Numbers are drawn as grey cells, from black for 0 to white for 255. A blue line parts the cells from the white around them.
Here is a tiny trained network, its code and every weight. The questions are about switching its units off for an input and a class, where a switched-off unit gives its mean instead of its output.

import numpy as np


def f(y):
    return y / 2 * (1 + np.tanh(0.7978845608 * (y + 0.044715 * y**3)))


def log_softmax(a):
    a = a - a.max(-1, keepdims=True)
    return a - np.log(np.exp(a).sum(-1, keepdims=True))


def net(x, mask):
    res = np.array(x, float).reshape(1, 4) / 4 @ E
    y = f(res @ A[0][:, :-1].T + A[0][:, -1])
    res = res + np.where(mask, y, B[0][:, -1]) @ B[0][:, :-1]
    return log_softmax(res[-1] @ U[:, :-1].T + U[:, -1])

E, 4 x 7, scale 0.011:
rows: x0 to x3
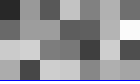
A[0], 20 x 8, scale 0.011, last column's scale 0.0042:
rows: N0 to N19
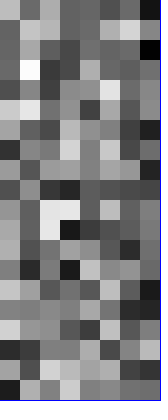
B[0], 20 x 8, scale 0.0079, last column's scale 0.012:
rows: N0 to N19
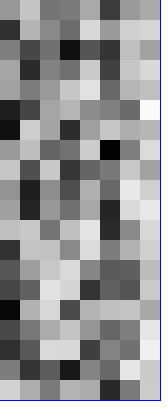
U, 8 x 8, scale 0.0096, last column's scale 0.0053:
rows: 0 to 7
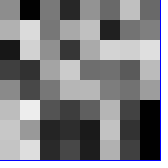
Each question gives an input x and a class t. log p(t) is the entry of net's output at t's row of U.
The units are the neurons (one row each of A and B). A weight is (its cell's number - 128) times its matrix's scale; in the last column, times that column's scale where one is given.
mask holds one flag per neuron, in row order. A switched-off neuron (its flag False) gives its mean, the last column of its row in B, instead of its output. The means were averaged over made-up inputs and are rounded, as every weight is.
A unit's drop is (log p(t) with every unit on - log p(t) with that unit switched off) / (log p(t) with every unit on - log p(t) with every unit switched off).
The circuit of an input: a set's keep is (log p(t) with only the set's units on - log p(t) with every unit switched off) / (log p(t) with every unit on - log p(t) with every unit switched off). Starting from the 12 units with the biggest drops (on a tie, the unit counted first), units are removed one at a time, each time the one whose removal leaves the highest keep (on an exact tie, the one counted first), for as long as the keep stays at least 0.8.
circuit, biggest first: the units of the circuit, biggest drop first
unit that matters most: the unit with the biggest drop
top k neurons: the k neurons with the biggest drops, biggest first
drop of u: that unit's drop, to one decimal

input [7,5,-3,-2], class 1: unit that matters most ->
N19
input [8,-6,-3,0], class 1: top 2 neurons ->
(N19 N7)
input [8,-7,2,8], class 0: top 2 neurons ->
(N18 N10)
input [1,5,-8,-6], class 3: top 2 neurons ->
(N17 N13)
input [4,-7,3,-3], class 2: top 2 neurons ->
(N6 N15)
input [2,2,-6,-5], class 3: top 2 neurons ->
(N17 N18)
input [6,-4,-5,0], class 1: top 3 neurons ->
(N7 N19 N5)
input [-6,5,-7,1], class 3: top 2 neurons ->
(N17 N7)
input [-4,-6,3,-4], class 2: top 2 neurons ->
(N15 N12)
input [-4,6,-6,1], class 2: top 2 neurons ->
(N1 N14)
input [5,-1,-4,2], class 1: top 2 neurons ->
(N7 N19)
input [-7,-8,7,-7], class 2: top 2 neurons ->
(N15 N12)
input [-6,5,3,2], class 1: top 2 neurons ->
(N11 N6)
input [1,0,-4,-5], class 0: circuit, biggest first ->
(N9)
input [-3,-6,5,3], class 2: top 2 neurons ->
(N6 N12)
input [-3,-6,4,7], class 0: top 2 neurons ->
(N10 N18)
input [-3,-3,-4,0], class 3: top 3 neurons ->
(N17 N7 N19)
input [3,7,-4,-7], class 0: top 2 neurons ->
(N3 N9)
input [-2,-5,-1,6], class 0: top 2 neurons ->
(N10 N18)
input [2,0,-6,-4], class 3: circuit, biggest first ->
(N17)
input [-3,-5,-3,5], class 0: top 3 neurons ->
(N18 N10 N1)
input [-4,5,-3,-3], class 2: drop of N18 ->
-0.1
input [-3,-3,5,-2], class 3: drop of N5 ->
0.2
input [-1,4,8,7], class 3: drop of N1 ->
-0.1
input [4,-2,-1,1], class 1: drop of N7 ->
0.1
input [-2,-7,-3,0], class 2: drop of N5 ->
0.0
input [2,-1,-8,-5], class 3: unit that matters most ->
N17
